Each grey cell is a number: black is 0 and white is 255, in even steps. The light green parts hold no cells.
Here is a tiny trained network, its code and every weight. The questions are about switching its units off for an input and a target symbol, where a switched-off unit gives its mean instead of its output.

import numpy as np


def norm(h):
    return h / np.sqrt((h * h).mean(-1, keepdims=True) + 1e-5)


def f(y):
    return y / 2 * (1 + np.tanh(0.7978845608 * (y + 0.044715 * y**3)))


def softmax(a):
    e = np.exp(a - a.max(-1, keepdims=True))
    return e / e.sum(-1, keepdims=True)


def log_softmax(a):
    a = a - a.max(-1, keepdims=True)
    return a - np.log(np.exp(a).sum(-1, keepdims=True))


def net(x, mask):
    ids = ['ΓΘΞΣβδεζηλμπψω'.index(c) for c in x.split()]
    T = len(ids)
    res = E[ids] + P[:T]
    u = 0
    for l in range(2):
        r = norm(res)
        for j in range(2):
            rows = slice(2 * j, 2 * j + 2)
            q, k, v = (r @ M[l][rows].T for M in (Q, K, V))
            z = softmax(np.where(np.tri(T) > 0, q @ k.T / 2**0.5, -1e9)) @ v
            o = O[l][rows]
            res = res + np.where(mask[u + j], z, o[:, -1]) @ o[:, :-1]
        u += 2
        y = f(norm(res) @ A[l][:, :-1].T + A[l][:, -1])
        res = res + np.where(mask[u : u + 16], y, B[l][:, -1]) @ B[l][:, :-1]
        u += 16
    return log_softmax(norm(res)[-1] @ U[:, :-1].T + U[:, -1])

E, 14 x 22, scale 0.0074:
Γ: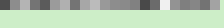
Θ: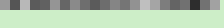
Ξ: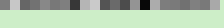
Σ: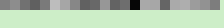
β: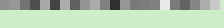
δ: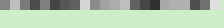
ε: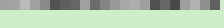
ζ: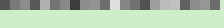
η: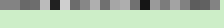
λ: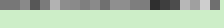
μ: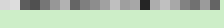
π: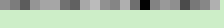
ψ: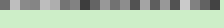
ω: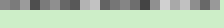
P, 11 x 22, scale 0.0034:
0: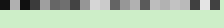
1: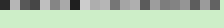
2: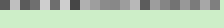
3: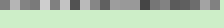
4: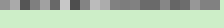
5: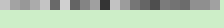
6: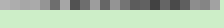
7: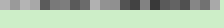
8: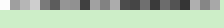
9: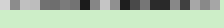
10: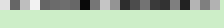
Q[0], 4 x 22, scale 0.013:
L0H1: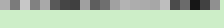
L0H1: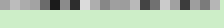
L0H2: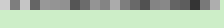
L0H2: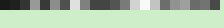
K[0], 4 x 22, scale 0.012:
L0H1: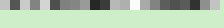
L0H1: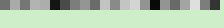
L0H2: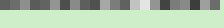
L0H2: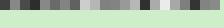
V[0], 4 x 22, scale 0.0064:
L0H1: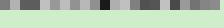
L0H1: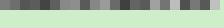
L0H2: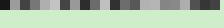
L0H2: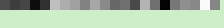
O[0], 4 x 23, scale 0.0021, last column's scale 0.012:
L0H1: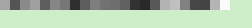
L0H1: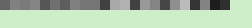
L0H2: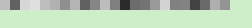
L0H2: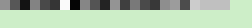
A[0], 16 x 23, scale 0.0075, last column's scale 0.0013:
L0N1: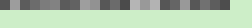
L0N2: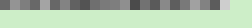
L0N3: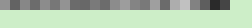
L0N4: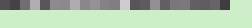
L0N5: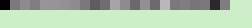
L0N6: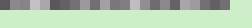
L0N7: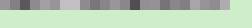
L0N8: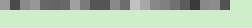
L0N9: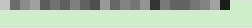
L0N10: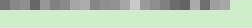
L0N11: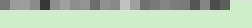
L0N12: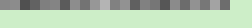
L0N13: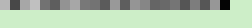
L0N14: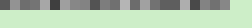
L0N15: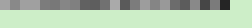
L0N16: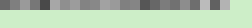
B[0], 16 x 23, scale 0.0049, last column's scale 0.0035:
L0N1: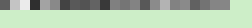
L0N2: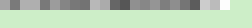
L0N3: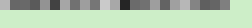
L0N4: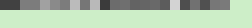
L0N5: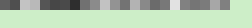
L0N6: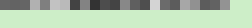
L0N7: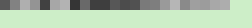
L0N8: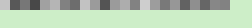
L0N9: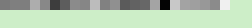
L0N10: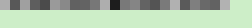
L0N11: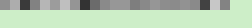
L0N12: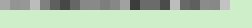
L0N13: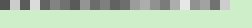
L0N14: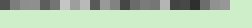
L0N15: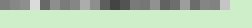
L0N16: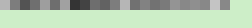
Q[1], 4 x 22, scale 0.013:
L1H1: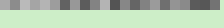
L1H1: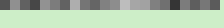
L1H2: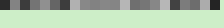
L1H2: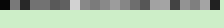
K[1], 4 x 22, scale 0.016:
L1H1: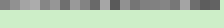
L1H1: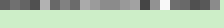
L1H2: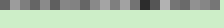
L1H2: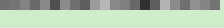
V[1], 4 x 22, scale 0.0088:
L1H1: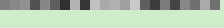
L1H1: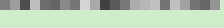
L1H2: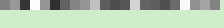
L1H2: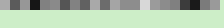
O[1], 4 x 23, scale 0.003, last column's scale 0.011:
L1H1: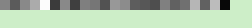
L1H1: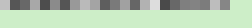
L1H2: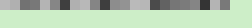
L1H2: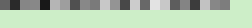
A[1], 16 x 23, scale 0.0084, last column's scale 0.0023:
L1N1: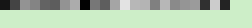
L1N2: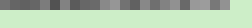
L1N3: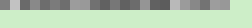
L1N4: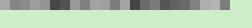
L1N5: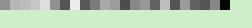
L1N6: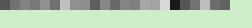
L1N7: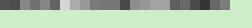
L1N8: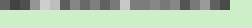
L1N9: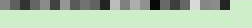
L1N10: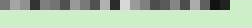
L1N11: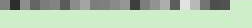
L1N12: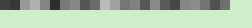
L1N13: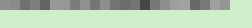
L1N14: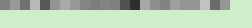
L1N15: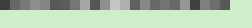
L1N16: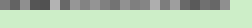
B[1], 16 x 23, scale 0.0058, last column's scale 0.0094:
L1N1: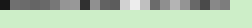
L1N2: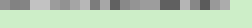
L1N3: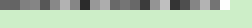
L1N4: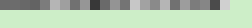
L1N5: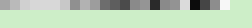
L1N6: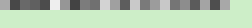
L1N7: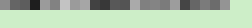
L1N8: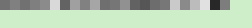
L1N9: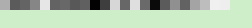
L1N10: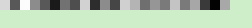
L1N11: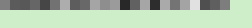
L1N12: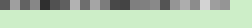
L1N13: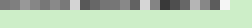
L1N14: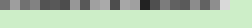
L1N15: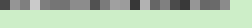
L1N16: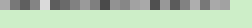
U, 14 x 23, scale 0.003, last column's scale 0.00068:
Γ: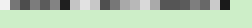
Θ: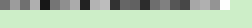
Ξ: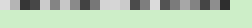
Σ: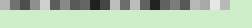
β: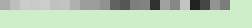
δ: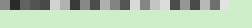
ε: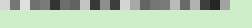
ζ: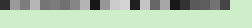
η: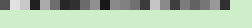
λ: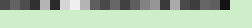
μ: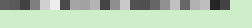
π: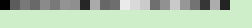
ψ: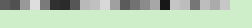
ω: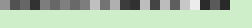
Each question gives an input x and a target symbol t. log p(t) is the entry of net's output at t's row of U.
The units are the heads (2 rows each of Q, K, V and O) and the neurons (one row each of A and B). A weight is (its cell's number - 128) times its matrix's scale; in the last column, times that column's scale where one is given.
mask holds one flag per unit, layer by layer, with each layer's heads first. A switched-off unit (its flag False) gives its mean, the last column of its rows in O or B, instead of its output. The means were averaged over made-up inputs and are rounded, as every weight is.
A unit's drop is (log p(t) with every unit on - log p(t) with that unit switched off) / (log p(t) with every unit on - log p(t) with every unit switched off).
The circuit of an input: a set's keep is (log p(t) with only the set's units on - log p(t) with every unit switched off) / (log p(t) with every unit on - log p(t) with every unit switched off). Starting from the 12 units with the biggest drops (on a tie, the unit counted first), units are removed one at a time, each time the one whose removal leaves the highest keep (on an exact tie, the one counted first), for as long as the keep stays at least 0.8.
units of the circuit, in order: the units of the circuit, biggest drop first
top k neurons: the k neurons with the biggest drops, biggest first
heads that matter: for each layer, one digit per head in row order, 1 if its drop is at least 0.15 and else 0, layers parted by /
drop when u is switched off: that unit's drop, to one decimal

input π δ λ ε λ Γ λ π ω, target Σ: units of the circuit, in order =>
[L0H2 L1N9]
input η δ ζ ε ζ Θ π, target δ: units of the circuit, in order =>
[L1H2 L0N8]
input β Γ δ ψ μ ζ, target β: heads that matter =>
01 / 00
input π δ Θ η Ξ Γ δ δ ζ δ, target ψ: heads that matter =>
00 / 01
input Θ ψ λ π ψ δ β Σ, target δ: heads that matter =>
11 / 01
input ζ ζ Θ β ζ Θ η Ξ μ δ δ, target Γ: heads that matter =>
00 / 10
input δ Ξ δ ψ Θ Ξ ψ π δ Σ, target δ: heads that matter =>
10 / 01
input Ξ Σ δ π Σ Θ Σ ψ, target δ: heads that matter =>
11 / 01
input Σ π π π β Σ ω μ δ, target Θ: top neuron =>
[L1N3]
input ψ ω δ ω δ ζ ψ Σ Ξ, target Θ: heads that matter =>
00 / 10
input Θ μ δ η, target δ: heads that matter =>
10 / 01
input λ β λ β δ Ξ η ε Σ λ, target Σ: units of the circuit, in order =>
[L1N9 L0H2]
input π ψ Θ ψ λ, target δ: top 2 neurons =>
[L0N8 L1N6]
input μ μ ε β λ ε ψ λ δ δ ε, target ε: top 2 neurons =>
[L1N10 L0N10]
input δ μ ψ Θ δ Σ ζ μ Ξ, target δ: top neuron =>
[L0N8]
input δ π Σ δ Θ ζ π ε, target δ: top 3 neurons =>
[L0N8 L1N6 L0N6]
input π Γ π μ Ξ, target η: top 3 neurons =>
[L0N1 L1N5 L1N9]
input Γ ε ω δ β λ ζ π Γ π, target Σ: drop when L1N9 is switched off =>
0.2
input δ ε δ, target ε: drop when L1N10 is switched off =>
0.3
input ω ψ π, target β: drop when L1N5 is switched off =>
0.1
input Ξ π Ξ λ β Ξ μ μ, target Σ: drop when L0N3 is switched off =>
0.0
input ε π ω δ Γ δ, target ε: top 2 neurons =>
[L1N10 L0N6]
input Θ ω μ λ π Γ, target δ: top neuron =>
[L1N6]
